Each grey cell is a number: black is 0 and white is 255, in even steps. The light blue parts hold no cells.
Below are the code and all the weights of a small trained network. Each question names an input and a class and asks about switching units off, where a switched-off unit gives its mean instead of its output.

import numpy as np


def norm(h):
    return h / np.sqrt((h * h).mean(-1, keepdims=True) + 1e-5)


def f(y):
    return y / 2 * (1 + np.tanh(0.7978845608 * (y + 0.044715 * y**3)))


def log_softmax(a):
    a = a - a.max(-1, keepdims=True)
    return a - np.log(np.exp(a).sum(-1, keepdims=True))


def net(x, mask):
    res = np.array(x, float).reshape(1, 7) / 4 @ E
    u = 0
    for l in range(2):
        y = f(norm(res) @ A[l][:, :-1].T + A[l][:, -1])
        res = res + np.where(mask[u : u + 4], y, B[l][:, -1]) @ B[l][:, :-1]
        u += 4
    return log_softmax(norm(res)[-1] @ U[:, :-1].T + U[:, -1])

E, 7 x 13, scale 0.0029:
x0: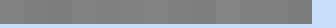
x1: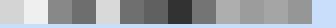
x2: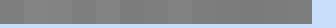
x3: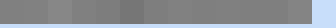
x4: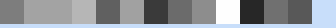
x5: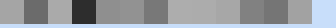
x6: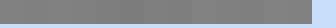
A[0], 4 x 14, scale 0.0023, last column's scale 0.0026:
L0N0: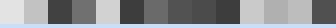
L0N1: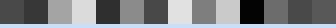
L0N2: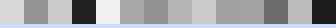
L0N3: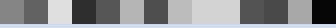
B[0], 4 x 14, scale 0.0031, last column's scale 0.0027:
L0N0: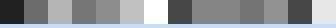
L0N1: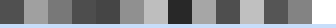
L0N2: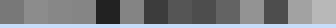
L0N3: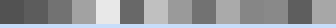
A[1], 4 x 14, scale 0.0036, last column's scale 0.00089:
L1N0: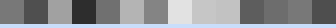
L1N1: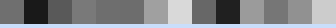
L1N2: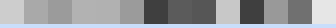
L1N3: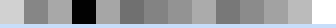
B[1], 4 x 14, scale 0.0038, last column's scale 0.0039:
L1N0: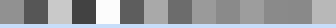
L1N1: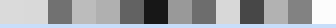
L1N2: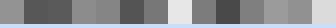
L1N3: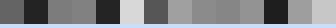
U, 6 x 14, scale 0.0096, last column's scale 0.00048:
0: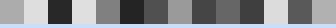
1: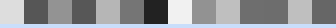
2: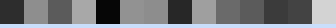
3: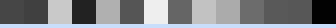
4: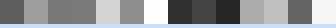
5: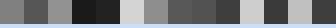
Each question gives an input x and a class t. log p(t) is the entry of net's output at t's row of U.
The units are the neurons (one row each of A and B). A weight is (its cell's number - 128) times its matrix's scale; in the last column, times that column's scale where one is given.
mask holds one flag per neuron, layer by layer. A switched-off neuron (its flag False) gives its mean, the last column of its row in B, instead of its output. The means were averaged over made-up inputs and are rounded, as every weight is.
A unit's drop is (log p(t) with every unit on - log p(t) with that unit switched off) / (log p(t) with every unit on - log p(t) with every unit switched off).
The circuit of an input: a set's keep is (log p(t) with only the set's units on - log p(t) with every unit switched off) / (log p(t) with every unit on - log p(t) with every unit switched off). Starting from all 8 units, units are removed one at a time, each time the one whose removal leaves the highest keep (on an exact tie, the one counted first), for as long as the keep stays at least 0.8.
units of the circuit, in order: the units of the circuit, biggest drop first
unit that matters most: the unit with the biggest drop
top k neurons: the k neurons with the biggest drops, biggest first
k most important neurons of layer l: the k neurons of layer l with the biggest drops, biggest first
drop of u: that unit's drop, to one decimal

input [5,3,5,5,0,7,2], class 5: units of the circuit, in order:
[L1N1, L0N2]
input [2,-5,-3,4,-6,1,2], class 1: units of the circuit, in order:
[L1N1]
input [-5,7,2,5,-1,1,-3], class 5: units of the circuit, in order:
[L1N3, L1N1]
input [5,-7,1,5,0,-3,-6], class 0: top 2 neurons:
[L1N1, L0N0]
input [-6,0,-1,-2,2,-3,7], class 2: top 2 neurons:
[L1N1, L0N1]
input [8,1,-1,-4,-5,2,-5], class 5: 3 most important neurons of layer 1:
[L1N3, L1N2, L1N0]
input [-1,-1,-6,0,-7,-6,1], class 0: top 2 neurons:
[L1N1, L0N1]
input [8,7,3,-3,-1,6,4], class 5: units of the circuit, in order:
[L1N1, L1N3]
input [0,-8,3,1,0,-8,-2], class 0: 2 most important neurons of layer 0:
[L0N0, L0N2]
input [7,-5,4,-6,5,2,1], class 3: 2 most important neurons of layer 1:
[L1N0, L1N3]
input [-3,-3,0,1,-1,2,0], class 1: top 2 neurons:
[L1N1, L1N0]
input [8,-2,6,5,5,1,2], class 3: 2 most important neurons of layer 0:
[L0N2, L0N3]
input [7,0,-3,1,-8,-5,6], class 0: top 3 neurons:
[L1N1, L0N1, L1N0]
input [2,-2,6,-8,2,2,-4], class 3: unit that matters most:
L0N3
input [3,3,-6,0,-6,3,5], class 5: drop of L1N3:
0.3
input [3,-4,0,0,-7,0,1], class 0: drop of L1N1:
0.7
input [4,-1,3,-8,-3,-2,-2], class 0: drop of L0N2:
0.0
